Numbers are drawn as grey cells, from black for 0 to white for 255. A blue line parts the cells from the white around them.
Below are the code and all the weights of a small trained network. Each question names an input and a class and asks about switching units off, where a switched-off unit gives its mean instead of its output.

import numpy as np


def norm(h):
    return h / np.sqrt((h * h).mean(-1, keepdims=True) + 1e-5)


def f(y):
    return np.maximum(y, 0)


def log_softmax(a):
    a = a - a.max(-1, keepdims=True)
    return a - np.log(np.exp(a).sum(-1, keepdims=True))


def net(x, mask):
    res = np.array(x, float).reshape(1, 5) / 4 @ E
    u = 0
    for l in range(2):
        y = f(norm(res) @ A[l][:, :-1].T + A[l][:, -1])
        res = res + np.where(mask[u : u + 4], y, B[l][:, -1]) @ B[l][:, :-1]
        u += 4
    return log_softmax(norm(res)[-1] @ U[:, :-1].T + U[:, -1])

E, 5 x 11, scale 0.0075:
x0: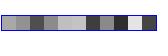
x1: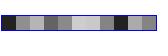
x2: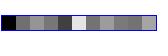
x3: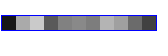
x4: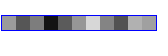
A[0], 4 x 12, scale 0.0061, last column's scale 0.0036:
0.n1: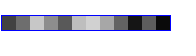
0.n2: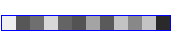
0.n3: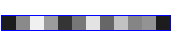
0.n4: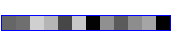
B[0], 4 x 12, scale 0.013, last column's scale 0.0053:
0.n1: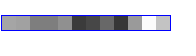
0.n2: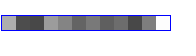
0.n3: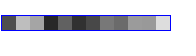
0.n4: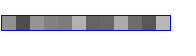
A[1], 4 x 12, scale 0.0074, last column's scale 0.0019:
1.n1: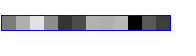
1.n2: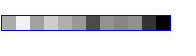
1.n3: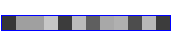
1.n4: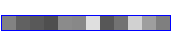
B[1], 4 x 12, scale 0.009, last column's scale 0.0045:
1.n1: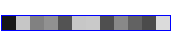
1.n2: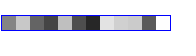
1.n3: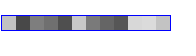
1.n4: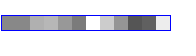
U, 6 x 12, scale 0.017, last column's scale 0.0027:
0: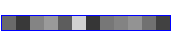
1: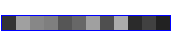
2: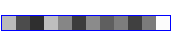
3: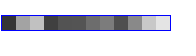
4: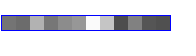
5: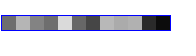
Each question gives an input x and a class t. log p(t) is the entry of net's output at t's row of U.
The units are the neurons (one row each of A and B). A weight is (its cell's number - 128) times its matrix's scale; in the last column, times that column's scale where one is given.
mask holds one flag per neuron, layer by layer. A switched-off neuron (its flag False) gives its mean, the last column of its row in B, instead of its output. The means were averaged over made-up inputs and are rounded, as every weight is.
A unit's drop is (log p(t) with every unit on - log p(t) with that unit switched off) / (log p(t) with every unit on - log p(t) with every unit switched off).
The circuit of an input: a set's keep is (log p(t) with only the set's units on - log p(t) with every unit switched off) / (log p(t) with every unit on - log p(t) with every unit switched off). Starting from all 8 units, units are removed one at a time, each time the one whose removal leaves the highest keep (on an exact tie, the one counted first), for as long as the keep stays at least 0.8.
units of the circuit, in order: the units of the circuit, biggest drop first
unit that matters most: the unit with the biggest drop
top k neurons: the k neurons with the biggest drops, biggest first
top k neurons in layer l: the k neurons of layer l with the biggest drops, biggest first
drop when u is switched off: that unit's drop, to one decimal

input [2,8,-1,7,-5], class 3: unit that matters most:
0.n1
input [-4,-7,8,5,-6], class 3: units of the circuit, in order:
1.n3; 0.n3
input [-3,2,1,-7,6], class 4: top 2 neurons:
1.n4; 0.n1
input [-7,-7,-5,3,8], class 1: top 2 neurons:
1.n1; 0.n1
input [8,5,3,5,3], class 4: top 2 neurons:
0.n3; 1.n2
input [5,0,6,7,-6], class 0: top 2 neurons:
1.n3; 0.n4
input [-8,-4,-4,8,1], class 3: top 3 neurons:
0.n3; 0.n1; 0.n2
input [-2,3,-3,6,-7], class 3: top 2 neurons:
0.n3; 0.n1
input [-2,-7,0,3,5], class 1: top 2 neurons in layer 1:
1.n1; 1.n3
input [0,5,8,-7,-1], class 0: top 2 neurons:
0.n4; 1.n3
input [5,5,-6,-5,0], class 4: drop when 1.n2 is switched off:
-0.1
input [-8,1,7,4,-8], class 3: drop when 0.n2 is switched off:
0.0
